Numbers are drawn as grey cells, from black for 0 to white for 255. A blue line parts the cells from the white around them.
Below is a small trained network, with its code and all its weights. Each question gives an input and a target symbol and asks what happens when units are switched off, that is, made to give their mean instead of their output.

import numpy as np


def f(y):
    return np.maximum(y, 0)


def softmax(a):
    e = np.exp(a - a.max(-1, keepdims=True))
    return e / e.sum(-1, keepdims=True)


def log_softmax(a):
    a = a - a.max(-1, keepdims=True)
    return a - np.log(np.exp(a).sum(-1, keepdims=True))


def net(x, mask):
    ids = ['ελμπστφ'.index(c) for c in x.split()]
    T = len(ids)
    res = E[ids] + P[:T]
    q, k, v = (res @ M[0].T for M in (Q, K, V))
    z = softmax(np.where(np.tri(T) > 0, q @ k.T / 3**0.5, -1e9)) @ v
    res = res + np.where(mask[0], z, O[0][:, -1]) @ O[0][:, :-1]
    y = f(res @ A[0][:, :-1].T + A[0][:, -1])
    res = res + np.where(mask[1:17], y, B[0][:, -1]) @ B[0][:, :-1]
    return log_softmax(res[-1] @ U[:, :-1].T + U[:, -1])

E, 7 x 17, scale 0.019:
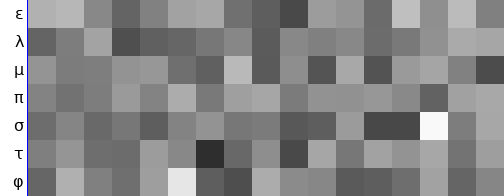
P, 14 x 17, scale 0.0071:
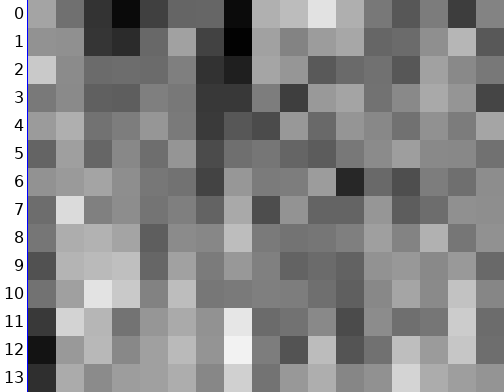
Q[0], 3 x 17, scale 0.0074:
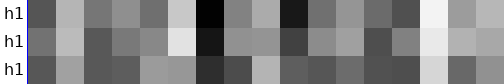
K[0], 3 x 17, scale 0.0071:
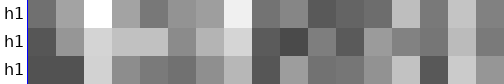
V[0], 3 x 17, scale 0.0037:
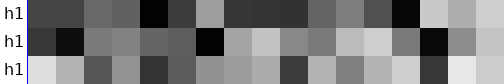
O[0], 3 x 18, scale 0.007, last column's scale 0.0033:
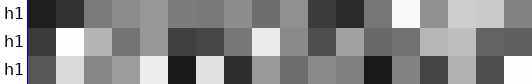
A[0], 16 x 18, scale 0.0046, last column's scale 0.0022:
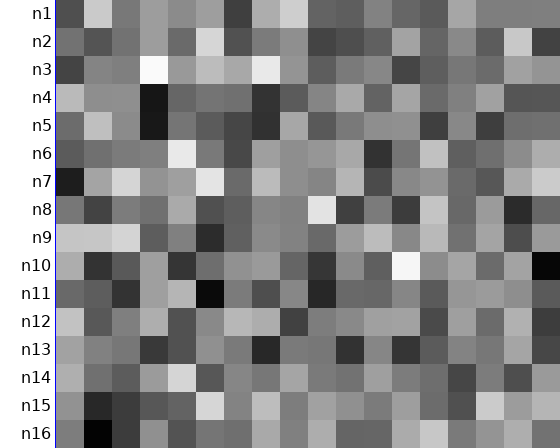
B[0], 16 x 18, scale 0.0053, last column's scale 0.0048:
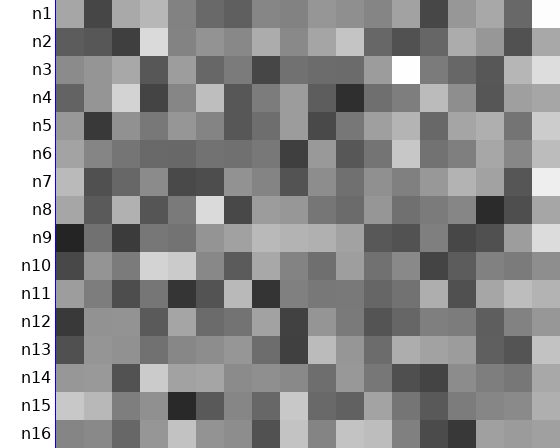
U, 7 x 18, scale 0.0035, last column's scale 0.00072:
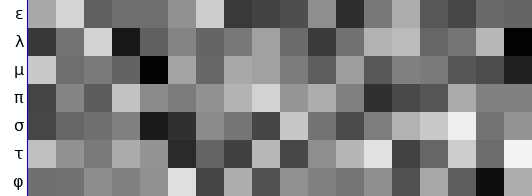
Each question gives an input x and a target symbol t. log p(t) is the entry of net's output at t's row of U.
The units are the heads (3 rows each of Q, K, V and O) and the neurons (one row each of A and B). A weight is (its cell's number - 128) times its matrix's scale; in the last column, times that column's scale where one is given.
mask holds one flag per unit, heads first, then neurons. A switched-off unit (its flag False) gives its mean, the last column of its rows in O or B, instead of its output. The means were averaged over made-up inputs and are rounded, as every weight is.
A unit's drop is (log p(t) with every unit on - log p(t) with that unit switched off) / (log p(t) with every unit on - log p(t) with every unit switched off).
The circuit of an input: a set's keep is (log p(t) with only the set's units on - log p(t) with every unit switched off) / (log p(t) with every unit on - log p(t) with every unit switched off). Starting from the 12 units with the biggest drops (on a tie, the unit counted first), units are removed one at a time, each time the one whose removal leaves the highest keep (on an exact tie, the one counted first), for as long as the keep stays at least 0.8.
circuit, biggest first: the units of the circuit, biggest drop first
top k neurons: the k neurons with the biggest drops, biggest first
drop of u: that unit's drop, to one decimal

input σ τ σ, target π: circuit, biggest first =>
[h1, n16, n10, n2]
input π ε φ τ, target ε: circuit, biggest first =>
[h1, n11]
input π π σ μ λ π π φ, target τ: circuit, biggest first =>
[h1, n5, n1]
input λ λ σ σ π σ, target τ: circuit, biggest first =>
[h1, n5]
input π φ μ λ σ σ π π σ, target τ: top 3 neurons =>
[n5, n1, n3]
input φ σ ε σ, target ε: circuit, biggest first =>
[h1, n11, n1]
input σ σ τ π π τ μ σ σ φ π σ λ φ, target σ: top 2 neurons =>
[n7, n6]
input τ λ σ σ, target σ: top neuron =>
[n11]
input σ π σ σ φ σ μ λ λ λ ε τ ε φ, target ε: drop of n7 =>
0.0
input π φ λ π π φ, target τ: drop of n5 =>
0.3
